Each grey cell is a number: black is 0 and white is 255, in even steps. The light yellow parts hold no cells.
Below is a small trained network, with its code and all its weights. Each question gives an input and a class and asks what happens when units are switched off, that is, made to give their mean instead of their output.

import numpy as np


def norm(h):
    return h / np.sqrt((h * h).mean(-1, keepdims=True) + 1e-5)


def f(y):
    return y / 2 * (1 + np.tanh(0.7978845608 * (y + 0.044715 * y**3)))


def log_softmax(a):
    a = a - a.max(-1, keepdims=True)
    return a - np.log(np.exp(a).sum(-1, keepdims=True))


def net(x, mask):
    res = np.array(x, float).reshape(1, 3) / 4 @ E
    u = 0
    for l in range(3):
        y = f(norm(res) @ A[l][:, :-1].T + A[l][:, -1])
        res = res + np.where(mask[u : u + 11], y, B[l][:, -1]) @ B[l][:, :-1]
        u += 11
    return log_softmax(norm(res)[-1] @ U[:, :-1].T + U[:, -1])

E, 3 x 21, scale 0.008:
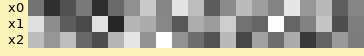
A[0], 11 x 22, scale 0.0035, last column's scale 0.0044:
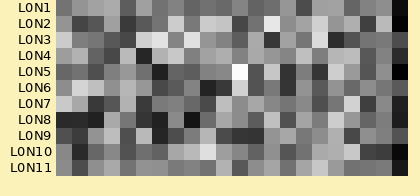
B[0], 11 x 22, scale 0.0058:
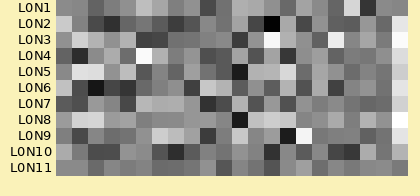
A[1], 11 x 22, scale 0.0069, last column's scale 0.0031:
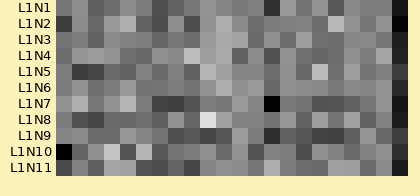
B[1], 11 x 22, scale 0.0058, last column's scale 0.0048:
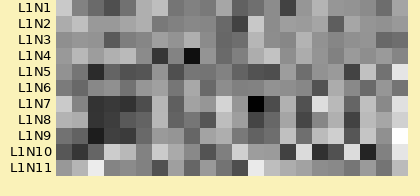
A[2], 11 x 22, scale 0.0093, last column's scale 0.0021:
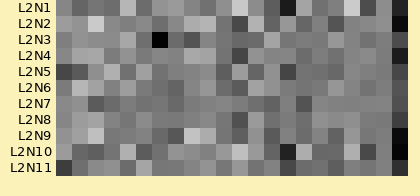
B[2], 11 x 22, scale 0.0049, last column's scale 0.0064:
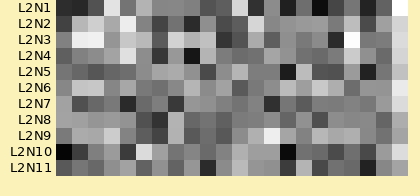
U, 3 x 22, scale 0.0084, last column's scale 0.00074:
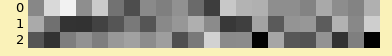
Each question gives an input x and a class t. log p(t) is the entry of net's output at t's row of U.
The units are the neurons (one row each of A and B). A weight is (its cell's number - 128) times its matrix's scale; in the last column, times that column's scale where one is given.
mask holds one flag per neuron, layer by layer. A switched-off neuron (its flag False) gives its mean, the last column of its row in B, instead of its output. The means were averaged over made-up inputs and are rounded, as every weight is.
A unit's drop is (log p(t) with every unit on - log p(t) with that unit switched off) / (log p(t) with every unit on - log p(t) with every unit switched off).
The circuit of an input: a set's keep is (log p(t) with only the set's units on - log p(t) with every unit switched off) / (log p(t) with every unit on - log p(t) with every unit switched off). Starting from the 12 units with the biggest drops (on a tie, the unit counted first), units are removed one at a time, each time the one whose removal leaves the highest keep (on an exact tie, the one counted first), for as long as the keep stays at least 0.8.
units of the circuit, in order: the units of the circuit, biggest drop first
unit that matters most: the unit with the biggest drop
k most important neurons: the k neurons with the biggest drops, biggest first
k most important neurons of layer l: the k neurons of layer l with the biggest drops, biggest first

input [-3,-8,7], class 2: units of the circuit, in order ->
(L1N10)
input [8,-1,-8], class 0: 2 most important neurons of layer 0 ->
(L0N8; L0N6)
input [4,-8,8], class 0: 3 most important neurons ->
(L0N3; L0N4; L0N7)
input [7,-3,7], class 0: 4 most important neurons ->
(L0N3; L0N6; L1N9; L1N7)
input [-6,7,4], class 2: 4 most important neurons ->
(L0N2; L0N10; L0N7; L1N5)
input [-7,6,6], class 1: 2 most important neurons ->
(L0N8; L0N5)
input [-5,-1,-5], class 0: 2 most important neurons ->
(L0N5; L0N2)
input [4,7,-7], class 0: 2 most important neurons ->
(L0N8; L0N9)
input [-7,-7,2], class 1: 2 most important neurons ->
(L1N9; L0N4)
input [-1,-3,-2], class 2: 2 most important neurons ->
(L0N3; L0N9)
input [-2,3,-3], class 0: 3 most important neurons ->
(L0N5; L0N9; L1N10)
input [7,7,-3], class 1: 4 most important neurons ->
(L0N2; L1N5; L0N9; L1N10)
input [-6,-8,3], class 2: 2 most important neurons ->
(L1N10; L0N2)
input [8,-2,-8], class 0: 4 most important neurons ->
(L0N8; L0N6; L1N11; L0N5)
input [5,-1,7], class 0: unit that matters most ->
L0N3
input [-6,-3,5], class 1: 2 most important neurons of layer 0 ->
(L0N8; L0N5)
